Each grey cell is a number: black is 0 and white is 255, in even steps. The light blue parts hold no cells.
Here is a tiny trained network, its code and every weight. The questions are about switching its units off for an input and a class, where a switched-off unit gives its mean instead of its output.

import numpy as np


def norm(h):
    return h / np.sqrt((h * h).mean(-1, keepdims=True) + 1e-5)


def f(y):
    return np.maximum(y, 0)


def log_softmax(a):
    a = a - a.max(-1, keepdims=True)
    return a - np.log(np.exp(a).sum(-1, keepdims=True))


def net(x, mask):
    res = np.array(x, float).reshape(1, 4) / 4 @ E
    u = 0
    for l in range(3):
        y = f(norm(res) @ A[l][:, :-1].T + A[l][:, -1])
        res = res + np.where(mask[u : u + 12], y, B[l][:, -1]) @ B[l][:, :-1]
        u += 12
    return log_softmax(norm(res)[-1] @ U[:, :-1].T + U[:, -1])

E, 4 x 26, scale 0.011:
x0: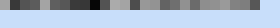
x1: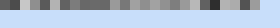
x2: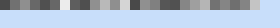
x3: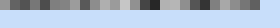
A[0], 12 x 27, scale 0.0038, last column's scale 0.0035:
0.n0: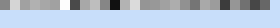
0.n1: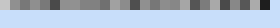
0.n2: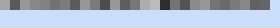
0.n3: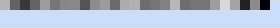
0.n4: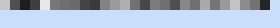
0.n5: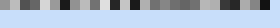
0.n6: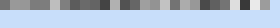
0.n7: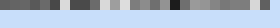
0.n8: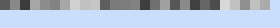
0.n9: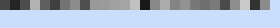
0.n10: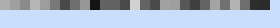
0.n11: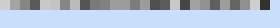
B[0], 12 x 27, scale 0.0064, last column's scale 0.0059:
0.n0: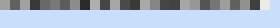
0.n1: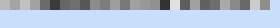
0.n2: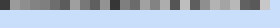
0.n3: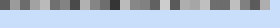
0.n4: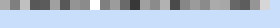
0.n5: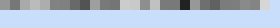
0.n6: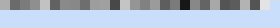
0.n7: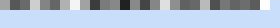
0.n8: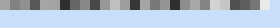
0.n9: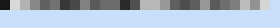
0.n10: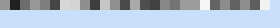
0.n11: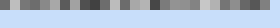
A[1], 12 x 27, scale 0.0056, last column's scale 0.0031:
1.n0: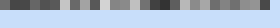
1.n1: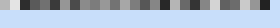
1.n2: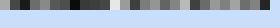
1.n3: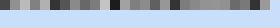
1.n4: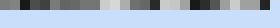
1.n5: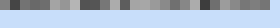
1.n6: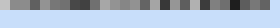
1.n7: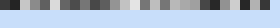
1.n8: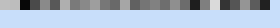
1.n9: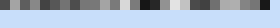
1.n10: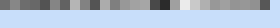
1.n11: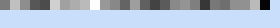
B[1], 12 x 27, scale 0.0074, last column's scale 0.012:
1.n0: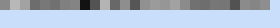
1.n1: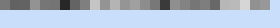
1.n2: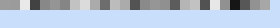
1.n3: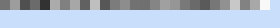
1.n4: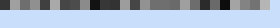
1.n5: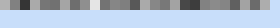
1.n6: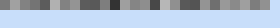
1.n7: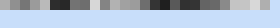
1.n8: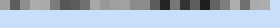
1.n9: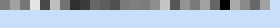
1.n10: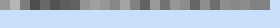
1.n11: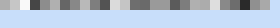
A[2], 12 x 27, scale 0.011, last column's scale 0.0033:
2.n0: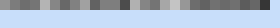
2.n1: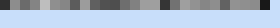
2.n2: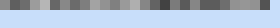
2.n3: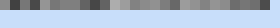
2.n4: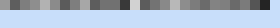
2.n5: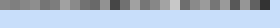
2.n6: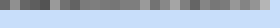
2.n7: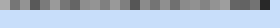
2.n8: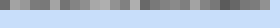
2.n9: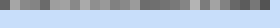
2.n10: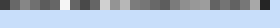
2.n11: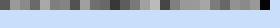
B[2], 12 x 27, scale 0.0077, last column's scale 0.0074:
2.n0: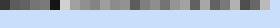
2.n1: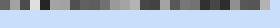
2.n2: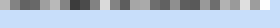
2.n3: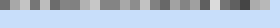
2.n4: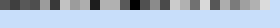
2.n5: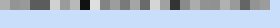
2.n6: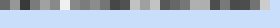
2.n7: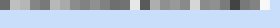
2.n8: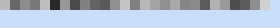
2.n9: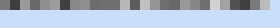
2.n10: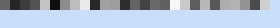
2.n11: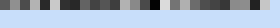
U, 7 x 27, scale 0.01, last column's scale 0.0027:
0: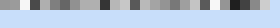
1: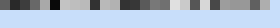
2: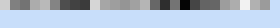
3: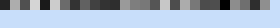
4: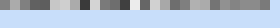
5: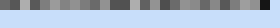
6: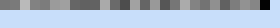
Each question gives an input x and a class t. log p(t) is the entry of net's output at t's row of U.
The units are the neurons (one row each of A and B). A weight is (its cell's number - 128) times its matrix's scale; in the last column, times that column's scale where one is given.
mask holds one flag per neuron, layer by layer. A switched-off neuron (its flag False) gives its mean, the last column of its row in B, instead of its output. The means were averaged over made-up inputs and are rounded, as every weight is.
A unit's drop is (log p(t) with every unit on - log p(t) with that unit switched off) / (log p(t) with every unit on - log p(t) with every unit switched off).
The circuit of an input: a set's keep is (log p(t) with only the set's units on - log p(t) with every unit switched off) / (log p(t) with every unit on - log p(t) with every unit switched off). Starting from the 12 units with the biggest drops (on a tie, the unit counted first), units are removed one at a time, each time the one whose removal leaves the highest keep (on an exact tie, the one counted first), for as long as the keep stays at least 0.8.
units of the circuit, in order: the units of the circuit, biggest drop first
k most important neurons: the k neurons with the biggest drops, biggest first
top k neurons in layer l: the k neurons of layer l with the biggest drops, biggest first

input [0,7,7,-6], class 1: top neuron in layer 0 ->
0.n7
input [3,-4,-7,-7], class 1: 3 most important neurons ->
2.n4, 0.n10, 1.n4
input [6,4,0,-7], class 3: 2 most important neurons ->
2.n11, 0.n2
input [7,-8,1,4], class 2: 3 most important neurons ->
1.n8, 1.n1, 0.n8
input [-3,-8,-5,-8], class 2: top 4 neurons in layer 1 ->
1.n8, 1.n4, 1.n1, 1.n9
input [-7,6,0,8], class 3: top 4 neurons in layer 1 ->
1.n4, 1.n9, 1.n2, 1.n7
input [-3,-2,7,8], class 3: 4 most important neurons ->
1.n4, 1.n9, 0.n10, 2.n4
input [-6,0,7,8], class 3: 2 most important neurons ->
1.n4, 0.n10
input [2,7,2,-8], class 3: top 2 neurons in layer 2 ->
2.n11, 2.n1
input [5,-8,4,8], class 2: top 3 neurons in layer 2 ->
2.n11, 2.n2, 2.n1
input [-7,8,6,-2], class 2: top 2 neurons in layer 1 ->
1.n7, 1.n2
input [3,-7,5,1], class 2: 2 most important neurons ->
1.n8, 0.n10
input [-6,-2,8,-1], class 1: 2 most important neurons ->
2.n10, 0.n7
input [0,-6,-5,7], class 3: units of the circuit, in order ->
1.n4
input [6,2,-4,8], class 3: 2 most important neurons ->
1.n4, 1.n9
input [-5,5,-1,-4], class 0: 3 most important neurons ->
0.n5, 1.n11, 1.n8
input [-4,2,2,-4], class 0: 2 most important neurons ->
1.n4, 0.n9
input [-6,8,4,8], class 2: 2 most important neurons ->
1.n7, 2.n11
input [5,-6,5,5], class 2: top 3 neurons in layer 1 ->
1.n8, 1.n1, 1.n11
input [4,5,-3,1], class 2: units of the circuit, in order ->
1.n7
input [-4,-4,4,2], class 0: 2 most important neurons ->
0.n10, 0.n6
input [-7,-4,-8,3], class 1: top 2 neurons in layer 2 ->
2.n4, 2.n0
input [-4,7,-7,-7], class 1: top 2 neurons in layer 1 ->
1.n4, 1.n8
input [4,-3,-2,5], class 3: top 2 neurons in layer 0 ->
0.n0, 0.n8
